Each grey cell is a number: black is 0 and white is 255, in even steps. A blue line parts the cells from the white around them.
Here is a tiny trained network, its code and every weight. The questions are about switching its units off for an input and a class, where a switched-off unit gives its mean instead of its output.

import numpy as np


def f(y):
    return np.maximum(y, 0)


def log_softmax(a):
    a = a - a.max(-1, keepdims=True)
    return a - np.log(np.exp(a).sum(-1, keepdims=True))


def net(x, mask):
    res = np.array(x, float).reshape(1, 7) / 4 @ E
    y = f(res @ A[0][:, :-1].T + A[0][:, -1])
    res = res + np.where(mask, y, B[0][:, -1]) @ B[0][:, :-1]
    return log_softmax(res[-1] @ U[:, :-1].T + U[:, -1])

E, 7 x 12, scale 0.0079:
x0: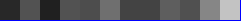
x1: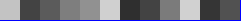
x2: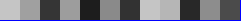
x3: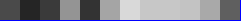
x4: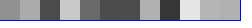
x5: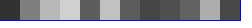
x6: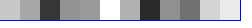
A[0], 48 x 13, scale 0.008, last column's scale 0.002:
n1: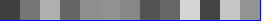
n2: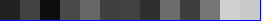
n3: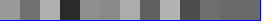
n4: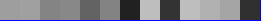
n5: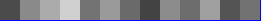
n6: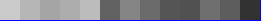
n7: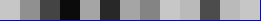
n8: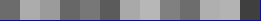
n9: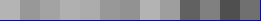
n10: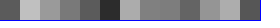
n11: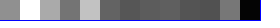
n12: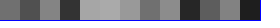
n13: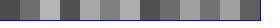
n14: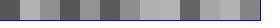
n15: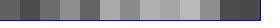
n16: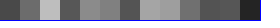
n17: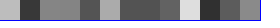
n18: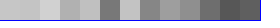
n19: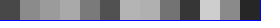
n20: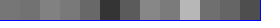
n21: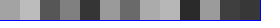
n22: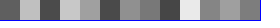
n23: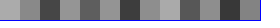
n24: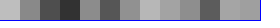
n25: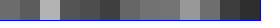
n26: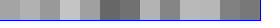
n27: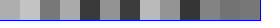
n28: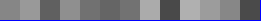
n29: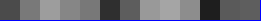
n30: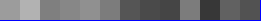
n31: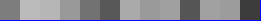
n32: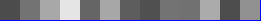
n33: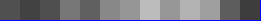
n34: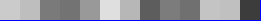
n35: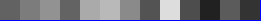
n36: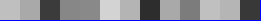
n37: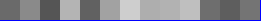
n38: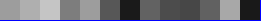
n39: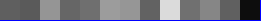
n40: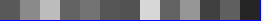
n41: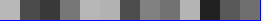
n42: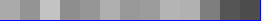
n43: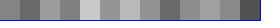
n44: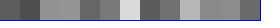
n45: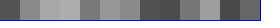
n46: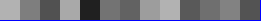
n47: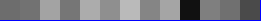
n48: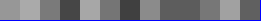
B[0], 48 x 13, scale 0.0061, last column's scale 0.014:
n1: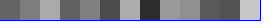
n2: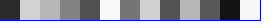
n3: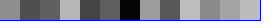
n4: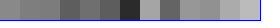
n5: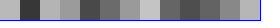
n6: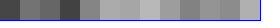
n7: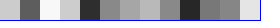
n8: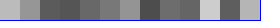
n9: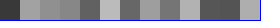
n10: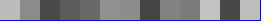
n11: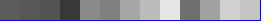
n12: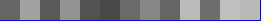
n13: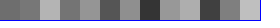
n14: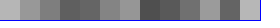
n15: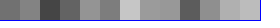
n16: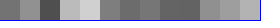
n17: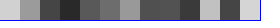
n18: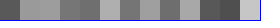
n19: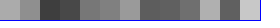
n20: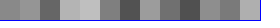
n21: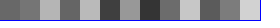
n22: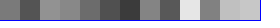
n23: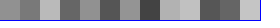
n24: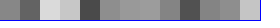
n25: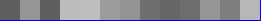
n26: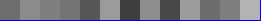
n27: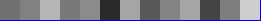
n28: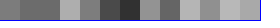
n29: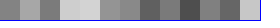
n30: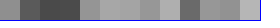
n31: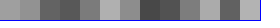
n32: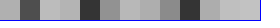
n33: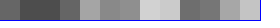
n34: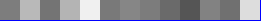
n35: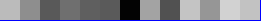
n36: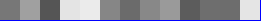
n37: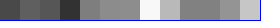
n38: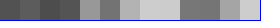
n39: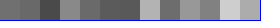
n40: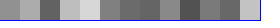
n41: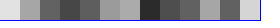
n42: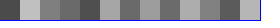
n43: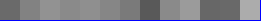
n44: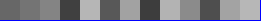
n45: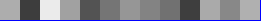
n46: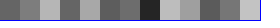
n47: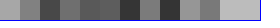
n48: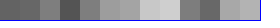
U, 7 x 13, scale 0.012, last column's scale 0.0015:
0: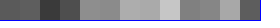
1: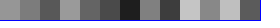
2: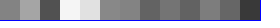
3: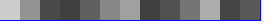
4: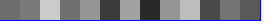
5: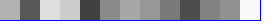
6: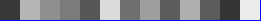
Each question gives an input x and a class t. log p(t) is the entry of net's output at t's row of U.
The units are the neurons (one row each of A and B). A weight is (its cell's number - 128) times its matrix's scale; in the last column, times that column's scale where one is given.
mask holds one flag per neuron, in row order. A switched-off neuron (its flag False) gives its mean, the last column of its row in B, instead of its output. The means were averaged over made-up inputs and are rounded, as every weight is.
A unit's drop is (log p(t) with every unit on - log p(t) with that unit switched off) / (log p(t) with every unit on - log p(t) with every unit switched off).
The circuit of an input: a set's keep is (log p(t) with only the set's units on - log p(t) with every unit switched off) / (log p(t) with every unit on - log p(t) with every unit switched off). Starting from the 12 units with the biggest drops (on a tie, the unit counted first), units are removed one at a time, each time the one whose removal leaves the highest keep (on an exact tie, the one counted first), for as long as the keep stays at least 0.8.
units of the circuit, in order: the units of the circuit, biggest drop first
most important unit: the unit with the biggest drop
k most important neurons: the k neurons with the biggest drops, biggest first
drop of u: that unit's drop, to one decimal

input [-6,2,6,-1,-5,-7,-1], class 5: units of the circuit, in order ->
[n7]
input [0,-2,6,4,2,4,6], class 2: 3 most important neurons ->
[n36, n34, n1]
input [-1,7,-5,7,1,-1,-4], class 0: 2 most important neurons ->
[n33, n37]
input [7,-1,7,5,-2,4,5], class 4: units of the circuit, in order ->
[n21, n46]
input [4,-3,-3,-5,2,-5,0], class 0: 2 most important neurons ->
[n38, n11]
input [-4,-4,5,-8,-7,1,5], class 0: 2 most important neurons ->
[n11, n6]
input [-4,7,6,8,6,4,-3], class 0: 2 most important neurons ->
[n37, n33]
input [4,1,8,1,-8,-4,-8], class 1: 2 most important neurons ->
[n35, n3]
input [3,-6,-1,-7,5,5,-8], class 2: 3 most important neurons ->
[n40, n29, n25]
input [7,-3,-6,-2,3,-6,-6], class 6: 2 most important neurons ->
[n2, n36]
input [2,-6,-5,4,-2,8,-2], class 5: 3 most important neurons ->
[n32, n45, n5]
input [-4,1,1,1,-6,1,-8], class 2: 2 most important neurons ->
[n29, n40]
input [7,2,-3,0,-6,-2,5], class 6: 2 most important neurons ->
[n2, n22]
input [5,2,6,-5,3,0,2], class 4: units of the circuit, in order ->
[n27, n23, n46]
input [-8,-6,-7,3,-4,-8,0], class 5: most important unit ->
n7
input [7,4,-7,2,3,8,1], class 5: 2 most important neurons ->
[n32, n45]
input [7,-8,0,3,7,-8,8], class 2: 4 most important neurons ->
[n36, n34, n17, n41]
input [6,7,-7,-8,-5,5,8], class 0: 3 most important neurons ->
[n11, n38, n30]
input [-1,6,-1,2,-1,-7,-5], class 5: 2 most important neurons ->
[n7, n24]
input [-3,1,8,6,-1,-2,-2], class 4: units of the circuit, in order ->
[n21]
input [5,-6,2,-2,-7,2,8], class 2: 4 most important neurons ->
[n36, n34, n22, n4]
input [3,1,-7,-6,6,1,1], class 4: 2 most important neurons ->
[n1, n13]
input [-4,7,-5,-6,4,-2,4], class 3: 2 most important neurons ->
[n41, n17]
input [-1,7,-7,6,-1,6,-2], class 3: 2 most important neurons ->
[n17, n41]
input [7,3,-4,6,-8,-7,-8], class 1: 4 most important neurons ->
[n35, n3, n12, n39]
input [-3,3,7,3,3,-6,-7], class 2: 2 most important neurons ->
[n40, n29]
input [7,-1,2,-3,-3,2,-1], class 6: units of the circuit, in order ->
[n2]
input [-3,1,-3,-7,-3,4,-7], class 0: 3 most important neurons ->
[n11, n38, n6]
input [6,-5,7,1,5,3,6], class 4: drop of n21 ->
0.3
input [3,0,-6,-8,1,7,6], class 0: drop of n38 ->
0.2
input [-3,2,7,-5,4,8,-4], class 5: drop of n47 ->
0.0
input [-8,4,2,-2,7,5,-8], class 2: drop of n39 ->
0.1
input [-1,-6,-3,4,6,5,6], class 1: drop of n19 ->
-0.1
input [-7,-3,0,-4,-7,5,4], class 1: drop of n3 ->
0.3
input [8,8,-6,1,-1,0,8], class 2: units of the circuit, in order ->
[n36]
